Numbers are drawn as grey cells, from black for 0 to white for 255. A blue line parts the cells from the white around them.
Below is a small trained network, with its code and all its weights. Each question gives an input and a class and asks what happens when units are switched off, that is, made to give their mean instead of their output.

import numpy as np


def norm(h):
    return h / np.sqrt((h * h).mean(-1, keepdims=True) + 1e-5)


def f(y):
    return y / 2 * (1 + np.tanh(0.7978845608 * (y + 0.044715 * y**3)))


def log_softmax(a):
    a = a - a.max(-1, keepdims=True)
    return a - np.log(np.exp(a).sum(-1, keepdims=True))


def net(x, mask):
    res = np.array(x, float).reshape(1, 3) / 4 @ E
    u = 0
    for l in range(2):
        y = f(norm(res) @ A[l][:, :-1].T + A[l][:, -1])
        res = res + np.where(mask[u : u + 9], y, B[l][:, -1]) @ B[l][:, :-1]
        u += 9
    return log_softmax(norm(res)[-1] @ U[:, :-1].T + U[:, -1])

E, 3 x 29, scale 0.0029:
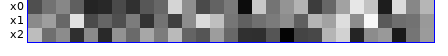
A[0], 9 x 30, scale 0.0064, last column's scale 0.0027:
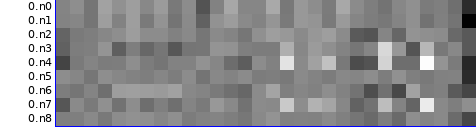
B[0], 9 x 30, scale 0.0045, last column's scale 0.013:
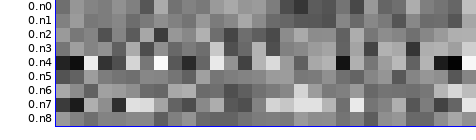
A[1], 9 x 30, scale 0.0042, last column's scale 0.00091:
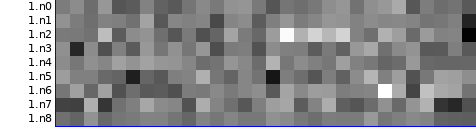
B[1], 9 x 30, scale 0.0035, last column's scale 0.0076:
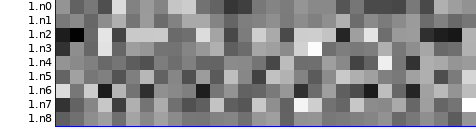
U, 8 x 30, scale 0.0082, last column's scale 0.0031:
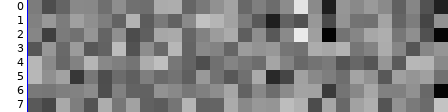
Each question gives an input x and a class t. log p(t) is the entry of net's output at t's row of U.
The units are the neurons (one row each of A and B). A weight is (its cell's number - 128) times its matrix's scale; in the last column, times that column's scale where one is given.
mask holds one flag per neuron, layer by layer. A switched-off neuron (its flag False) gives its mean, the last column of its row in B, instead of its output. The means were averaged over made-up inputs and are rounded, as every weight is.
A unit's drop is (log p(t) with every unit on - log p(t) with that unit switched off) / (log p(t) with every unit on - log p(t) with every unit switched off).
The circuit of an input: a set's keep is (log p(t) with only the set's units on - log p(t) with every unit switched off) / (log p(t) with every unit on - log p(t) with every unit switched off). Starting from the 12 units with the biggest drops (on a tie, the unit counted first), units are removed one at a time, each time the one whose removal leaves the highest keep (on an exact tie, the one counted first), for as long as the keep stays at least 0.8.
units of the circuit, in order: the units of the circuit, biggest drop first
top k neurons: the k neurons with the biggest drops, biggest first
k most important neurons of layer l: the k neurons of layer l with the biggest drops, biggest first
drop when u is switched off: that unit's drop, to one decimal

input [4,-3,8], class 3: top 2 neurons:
(0.n4, 0.n7)
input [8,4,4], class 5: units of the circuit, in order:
(0.n4, 0.n7, 1.n6)
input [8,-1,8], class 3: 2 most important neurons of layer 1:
(1.n5, 1.n3)
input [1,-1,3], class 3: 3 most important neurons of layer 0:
(0.n3, 0.n4, 0.n7)
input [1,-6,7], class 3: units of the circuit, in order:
(0.n4, 0.n7, 1.n5)
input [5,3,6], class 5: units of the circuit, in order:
(0.n4, 0.n7, 1.n7)
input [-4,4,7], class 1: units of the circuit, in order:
(0.n7, 0.n4)
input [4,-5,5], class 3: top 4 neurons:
(0.n4, 0.n7, 0.n3, 1.n5)
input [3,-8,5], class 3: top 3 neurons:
(0.n4, 0.n7, 0.n3)
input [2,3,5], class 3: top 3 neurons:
(0.n3, 0.n4, 0.n7)
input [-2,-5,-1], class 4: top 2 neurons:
(0.n6, 0.n7)
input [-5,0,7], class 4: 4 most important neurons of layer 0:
(0.n4, 0.n7, 0.n2, 0.n0)
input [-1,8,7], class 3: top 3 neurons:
(0.n4, 0.n3, 0.n7)
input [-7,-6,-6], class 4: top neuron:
(0.n6)
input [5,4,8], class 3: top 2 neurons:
(0.n3, 0.n4)
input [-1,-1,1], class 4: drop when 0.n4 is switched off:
0.6
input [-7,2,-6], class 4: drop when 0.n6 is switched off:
0.4
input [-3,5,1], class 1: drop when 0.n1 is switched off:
0.0
